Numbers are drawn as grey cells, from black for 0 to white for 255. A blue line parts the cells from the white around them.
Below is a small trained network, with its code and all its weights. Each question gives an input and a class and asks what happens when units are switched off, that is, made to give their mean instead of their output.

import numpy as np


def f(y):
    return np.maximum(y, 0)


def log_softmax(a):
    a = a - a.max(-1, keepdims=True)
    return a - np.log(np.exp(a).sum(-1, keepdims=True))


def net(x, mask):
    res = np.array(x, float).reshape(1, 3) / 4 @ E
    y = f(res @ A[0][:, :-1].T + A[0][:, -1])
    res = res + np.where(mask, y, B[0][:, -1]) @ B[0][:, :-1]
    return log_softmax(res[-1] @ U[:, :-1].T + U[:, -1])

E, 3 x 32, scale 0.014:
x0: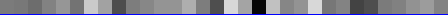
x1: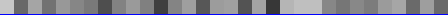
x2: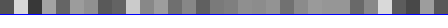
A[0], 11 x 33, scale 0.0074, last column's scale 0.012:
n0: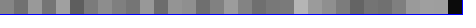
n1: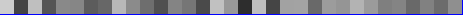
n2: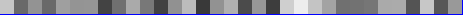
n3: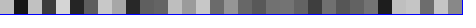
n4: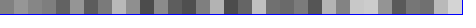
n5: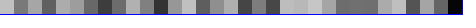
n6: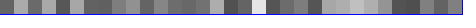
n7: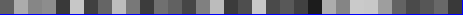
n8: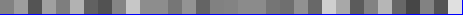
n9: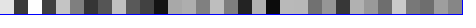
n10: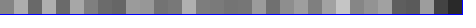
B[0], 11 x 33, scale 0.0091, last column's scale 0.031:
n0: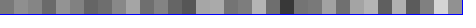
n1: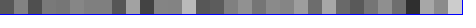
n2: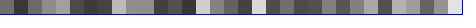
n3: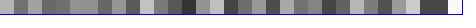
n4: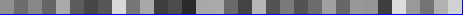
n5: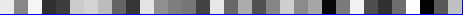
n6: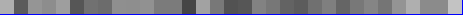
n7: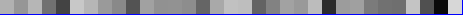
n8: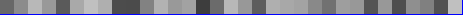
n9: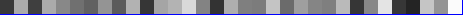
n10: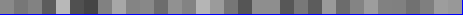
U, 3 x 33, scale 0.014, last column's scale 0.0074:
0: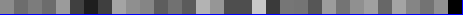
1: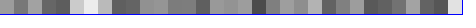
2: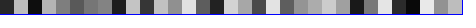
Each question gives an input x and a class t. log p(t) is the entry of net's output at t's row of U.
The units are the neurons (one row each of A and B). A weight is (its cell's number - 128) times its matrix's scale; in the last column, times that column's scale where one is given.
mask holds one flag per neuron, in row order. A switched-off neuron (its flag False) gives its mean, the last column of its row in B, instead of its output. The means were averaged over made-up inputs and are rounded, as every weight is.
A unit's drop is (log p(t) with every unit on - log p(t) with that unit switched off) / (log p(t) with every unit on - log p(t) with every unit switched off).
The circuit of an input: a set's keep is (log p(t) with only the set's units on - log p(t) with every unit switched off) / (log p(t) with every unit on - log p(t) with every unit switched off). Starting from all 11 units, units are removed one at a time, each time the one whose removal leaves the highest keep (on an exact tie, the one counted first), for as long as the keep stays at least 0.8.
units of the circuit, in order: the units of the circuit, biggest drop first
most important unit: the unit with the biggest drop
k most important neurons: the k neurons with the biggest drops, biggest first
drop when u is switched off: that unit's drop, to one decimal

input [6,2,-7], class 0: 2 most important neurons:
n7, n8
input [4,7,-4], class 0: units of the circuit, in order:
n2
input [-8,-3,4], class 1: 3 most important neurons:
n7, n2, n8
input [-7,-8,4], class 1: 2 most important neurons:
n7, n2
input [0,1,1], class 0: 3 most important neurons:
n9, n7, n5
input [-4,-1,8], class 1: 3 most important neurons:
n8, n7, n2
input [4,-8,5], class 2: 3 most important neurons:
n3, n5, n7
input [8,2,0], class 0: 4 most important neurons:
n7, n8, n2, n0
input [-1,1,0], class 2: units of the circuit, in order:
n3, n5
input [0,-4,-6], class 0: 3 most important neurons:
n7, n5, n8
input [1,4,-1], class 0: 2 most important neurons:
n2, n7
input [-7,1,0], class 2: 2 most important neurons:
n9, n3
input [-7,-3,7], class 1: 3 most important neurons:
n7, n8, n2
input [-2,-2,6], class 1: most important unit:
n8
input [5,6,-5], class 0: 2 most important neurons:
n2, n7
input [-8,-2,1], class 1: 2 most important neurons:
n7, n2
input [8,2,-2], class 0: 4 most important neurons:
n7, n8, n2, n0
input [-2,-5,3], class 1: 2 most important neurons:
n2, n9
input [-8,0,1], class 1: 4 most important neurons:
n7, n2, n8, n0
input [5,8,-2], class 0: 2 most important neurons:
n2, n7
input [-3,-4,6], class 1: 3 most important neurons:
n8, n2, n7
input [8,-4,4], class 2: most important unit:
n3
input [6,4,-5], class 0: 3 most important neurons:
n2, n7, n8
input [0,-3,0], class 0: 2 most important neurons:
n9, n7
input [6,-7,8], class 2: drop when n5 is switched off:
0.3
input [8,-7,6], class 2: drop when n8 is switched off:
0.0
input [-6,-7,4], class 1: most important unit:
n7
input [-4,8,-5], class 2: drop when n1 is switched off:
0.4
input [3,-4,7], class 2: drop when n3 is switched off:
0.7
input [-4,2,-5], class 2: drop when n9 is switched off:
1.0
